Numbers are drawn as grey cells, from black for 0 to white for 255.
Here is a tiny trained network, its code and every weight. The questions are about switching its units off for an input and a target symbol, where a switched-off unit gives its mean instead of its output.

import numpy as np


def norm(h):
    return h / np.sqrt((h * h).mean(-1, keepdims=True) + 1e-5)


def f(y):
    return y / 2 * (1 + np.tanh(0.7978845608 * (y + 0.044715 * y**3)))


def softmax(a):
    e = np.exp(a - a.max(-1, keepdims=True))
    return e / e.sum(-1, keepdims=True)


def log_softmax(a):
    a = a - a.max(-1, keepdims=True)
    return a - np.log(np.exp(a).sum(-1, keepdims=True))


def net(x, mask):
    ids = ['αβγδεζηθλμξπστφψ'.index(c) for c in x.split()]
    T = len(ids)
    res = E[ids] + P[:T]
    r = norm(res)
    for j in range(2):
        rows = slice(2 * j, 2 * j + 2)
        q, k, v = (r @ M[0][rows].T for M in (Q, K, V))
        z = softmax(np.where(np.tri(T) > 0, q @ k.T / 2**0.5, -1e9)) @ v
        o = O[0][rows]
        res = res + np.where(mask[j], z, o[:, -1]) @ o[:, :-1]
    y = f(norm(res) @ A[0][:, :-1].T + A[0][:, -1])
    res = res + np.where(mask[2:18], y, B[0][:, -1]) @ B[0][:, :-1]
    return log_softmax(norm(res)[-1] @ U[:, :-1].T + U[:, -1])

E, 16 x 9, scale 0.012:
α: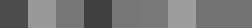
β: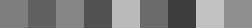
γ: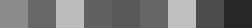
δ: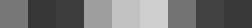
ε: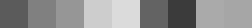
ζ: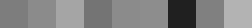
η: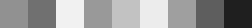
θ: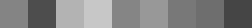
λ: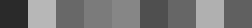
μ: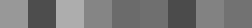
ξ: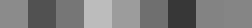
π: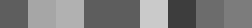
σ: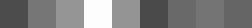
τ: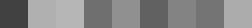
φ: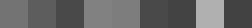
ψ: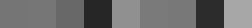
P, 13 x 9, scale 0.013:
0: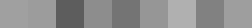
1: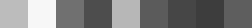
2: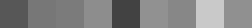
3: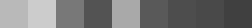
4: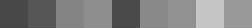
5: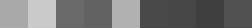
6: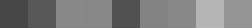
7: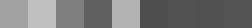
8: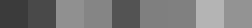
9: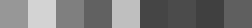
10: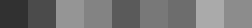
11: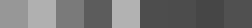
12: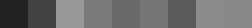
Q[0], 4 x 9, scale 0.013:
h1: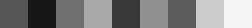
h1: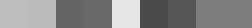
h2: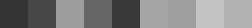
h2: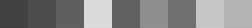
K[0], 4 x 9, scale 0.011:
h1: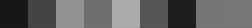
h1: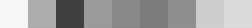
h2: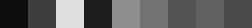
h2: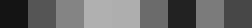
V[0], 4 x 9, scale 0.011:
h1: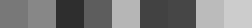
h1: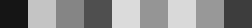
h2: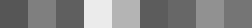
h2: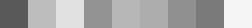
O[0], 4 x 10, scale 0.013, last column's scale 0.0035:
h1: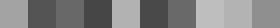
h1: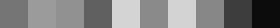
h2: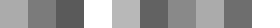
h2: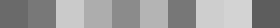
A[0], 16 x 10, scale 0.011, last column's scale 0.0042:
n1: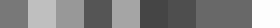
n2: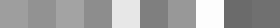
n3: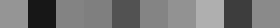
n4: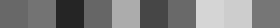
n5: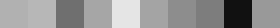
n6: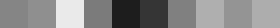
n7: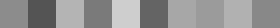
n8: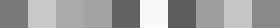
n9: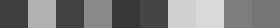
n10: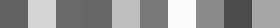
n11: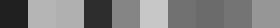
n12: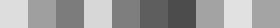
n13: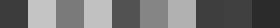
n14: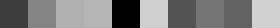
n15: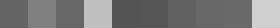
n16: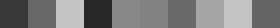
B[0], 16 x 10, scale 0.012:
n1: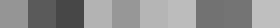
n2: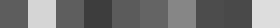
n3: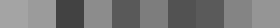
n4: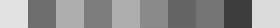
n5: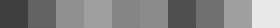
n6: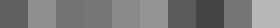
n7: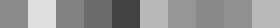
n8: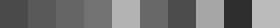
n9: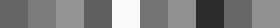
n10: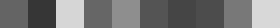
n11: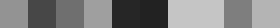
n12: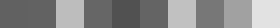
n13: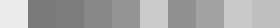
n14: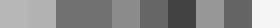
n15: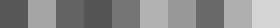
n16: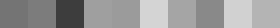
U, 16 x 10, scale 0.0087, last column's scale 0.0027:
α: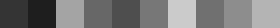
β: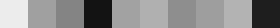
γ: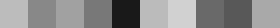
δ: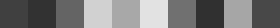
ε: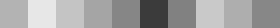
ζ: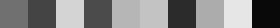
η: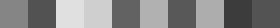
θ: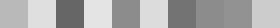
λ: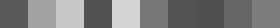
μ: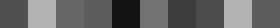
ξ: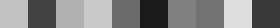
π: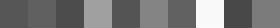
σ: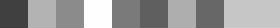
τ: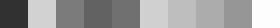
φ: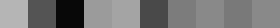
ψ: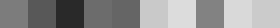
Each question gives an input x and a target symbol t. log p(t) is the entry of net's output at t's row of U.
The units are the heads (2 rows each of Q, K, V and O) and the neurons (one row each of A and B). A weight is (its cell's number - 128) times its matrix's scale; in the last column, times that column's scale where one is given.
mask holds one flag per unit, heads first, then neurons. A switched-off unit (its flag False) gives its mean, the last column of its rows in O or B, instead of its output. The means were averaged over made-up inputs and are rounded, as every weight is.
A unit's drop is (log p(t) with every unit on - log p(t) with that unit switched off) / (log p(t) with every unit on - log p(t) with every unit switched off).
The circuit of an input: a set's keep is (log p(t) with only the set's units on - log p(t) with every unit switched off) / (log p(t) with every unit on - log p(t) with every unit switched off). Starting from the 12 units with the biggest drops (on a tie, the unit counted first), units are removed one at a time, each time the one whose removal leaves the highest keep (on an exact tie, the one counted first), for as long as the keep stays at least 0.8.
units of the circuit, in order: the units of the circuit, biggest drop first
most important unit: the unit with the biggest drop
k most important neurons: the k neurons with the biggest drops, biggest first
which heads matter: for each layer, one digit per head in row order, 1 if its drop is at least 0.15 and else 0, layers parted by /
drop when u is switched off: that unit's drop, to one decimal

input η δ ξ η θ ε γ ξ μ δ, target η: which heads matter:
11
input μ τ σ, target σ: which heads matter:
01
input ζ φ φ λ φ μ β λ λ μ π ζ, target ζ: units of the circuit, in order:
[h2]
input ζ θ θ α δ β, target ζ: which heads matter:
11
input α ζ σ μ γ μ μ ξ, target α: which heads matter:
11
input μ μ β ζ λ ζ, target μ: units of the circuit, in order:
[h1, h2]
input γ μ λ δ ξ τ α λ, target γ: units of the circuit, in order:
[h2, h1, n11]
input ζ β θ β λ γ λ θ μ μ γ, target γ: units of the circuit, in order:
[h2, h1, n13]
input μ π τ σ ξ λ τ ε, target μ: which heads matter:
10
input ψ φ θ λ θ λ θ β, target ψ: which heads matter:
01
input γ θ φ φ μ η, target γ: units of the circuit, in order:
[h2, n11, h1]
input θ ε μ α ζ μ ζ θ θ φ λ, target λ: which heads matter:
00
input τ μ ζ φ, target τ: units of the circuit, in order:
[h2, h1, n2]
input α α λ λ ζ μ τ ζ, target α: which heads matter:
11
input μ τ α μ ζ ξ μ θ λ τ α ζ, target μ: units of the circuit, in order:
[h1, h2]
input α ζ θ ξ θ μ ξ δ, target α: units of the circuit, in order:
[h2, n11]
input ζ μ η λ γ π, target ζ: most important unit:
h1
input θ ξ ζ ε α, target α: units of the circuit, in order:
[h1, h2, n11, n10]
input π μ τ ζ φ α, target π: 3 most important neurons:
[n11, n8, n14]
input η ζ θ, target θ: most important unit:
h1
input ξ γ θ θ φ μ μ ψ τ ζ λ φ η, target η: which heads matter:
10
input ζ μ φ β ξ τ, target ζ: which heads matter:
11
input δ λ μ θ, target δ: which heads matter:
00
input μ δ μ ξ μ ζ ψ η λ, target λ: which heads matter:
00
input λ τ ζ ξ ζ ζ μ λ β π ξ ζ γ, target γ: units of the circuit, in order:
[h1, n13, n11]
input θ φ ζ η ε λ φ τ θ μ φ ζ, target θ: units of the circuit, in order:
[h1, n13]
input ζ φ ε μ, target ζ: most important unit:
h2
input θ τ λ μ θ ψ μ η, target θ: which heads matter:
10
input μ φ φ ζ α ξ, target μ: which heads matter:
10
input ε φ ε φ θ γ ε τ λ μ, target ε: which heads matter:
11
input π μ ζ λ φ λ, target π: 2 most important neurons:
[n11, n8]
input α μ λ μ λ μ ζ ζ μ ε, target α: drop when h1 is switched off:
0.5
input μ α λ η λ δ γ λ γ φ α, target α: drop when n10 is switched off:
0.3
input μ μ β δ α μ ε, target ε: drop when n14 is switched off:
0.0
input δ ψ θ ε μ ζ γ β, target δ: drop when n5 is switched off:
0.1
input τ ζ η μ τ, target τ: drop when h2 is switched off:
1.0
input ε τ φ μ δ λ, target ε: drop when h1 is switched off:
0.3
